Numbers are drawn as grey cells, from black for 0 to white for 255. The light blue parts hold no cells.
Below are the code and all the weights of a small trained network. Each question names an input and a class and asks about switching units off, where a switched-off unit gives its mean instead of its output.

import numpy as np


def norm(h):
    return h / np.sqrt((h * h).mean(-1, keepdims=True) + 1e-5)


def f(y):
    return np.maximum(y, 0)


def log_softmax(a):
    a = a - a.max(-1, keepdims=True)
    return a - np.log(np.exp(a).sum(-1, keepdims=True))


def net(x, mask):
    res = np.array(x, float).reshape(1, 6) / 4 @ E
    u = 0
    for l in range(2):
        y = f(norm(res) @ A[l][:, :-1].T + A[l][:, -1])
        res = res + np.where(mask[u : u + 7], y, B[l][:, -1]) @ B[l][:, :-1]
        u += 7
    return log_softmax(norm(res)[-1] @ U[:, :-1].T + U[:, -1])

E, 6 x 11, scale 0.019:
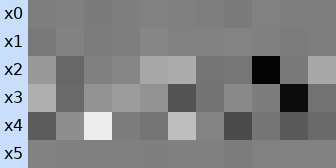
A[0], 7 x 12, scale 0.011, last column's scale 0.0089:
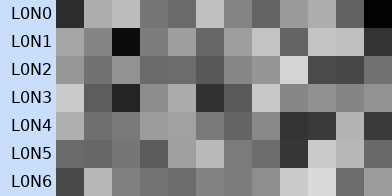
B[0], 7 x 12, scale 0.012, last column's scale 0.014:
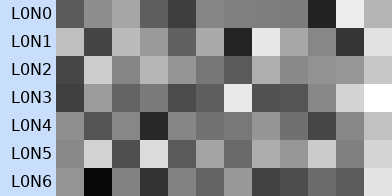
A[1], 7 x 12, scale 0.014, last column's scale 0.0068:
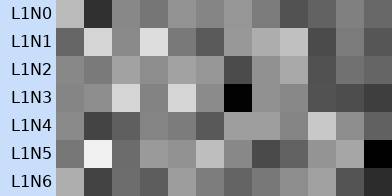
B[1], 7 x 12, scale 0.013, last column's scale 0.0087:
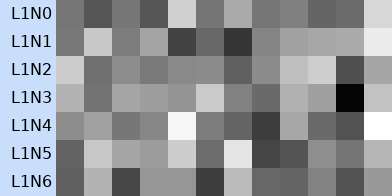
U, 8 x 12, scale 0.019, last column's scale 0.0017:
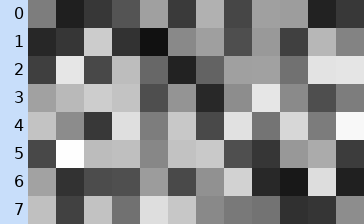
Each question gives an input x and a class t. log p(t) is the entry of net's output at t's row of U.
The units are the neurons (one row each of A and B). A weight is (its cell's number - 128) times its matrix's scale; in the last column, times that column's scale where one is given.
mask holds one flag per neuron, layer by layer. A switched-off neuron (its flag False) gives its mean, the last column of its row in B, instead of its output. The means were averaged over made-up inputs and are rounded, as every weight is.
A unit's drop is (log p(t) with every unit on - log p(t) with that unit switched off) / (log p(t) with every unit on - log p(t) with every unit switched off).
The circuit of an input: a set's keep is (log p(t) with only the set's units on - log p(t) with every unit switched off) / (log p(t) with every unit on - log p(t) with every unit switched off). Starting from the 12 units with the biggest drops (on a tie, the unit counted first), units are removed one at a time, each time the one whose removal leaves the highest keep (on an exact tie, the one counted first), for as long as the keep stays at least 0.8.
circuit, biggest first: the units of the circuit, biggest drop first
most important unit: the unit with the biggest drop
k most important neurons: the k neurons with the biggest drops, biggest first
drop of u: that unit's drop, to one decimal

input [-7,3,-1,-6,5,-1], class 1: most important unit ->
L0N6
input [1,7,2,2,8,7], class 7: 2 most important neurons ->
L0N3; L0N5
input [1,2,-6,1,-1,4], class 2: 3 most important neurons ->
L0N2; L0N1; L0N4
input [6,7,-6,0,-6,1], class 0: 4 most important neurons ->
L0N6; L0N5; L0N0; L1N4
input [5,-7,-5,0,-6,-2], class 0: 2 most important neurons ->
L0N6; L0N5
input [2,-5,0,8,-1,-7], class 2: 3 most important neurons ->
L0N6; L0N2; L1N1
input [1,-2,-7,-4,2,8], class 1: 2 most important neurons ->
L0N0; L0N6
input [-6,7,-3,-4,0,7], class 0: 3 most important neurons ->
L0N6; L0N3; L1N0
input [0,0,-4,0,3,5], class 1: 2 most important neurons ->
L0N1; L0N6
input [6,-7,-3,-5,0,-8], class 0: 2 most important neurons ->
L0N6; L0N3
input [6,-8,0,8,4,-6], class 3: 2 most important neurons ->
L0N6; L0N2
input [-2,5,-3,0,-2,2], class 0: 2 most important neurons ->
L0N6; L0N0
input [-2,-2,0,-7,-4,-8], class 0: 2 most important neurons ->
L0N6; L0N2
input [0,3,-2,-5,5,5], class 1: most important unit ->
L0N0
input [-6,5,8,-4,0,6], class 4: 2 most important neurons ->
L0N3; L0N5
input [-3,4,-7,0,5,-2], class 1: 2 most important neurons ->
L0N1; L0N6
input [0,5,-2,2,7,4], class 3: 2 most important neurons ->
L0N3; L0N6
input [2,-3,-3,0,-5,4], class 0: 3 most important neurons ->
L0N6; L0N5; L1N4
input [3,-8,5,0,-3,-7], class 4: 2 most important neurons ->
L0N5; L0N6
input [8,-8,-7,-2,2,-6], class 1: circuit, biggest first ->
L0N0
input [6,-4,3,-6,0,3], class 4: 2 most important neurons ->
L0N5; L0N3
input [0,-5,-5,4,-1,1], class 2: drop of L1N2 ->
0.0
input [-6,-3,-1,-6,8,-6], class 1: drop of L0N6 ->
0.1
